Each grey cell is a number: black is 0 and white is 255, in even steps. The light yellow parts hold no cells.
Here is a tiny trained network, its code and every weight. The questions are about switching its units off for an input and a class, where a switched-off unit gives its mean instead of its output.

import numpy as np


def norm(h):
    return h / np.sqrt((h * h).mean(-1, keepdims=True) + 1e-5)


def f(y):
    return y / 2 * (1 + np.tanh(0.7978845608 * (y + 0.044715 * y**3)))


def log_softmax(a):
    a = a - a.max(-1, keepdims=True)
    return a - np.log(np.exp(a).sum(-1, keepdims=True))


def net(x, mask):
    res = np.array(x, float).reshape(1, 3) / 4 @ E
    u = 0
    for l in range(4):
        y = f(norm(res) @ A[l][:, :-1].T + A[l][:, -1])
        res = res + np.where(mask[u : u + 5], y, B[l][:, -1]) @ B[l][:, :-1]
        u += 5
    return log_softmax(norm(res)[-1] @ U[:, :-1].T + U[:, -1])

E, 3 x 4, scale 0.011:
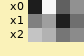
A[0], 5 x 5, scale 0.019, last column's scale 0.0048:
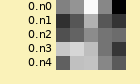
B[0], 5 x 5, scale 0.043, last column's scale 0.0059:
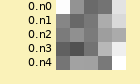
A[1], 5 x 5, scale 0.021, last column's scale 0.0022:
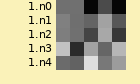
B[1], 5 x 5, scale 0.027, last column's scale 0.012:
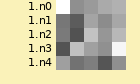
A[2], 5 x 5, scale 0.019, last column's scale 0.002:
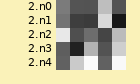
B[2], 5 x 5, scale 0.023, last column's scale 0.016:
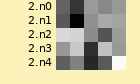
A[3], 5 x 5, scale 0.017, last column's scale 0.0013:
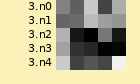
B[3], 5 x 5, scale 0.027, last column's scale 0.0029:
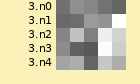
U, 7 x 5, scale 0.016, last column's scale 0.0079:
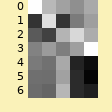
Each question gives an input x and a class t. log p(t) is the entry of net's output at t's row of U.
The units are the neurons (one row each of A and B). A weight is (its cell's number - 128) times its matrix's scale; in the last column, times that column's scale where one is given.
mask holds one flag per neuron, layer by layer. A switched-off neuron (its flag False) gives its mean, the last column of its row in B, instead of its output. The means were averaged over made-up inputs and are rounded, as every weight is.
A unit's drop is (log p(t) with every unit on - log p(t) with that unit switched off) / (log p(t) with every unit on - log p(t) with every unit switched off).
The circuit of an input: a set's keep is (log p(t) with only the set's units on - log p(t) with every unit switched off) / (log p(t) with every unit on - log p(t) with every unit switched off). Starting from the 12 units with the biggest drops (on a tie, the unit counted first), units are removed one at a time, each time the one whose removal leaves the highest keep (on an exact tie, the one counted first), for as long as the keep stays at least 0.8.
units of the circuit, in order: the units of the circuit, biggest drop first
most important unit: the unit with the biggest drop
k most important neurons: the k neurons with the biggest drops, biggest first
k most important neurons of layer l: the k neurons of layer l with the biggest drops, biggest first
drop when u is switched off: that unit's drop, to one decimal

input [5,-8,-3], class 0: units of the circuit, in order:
(0.n0)
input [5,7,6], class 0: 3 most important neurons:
(1.n0 0.n4 0.n1)
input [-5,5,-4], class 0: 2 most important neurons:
(1.n0 0.n4)
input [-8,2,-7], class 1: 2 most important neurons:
(0.n3 1.n3)
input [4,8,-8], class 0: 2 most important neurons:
(1.n0 0.n3)
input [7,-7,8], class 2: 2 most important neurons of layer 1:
(1.n3 1.n0)
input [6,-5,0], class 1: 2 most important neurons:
(0.n4 1.n0)
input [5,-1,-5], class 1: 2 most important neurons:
(0.n4 0.n3)
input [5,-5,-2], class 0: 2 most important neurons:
(0.n0 1.n3)
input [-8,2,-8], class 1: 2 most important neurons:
(0.n3 1.n3)
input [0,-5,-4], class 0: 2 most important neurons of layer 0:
(0.n0 0.n3)
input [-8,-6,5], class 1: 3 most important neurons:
(1.n3 1.n0 2.n4)
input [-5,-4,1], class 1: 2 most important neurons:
(1.n3 1.n0)
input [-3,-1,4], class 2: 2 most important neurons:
(0.n3 0.n4)
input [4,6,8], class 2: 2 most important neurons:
(0.n0 0.n3)
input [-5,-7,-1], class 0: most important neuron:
(0.n0)
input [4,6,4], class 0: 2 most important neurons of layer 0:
(0.n4 0.n3)
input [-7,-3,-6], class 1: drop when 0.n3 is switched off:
0.7
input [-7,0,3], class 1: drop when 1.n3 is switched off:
0.1
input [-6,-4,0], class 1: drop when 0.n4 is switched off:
0.0
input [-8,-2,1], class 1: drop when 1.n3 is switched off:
0.4
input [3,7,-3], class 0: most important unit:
1.n0
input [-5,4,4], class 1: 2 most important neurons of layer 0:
(0.n3 0.n0)
